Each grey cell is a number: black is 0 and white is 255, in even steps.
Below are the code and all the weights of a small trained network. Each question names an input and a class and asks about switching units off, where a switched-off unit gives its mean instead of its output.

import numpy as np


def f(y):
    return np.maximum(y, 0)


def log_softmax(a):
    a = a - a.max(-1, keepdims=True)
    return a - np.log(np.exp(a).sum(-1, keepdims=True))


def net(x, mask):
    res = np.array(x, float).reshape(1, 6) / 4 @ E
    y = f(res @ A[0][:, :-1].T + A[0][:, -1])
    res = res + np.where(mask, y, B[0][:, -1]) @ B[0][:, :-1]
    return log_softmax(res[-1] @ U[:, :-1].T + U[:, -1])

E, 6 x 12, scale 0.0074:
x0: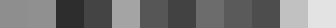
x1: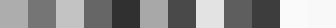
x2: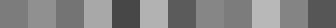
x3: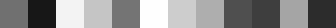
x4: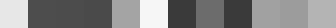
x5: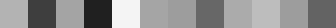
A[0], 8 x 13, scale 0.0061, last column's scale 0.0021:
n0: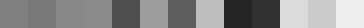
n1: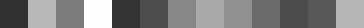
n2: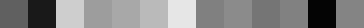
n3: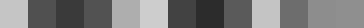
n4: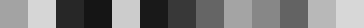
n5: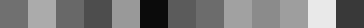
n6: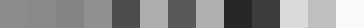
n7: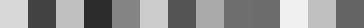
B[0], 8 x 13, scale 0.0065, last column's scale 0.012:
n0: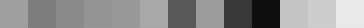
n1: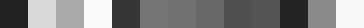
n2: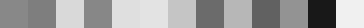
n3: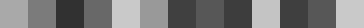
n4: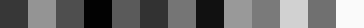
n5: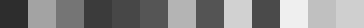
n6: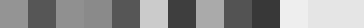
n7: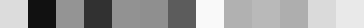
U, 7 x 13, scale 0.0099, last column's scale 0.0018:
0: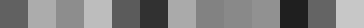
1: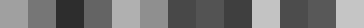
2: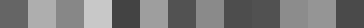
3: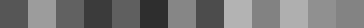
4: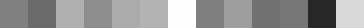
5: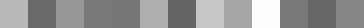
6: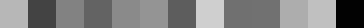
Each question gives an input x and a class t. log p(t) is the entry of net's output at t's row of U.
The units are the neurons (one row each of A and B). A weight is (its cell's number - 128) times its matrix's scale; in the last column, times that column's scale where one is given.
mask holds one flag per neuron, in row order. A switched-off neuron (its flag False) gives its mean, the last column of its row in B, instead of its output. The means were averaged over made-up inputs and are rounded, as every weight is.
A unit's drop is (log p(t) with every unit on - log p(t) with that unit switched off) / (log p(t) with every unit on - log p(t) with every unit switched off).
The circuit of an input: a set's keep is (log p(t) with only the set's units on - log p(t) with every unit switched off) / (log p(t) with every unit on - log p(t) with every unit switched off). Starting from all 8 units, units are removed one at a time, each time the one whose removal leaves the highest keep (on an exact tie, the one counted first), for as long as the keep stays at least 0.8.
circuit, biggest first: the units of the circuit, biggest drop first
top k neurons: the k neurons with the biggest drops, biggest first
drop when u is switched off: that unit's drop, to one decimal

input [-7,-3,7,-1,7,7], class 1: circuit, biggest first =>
(n3)
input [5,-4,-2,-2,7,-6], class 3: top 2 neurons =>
(n4, n5)
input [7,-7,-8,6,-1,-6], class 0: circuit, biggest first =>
(n6, n0, n7)
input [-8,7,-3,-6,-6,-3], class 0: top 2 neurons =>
(n6, n0)
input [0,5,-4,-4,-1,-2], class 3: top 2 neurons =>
(n5, n4)
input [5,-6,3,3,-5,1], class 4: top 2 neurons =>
(n2, n4)
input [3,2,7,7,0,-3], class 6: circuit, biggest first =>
(n7, n6)
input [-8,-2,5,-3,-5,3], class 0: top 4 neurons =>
(n1, n7, n6, n0)
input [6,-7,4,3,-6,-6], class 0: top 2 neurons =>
(n6, n0)
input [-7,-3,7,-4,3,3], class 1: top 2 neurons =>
(n3, n7)
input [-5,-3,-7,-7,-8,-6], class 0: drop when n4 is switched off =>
-0.1
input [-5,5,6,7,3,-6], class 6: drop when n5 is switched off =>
0.0
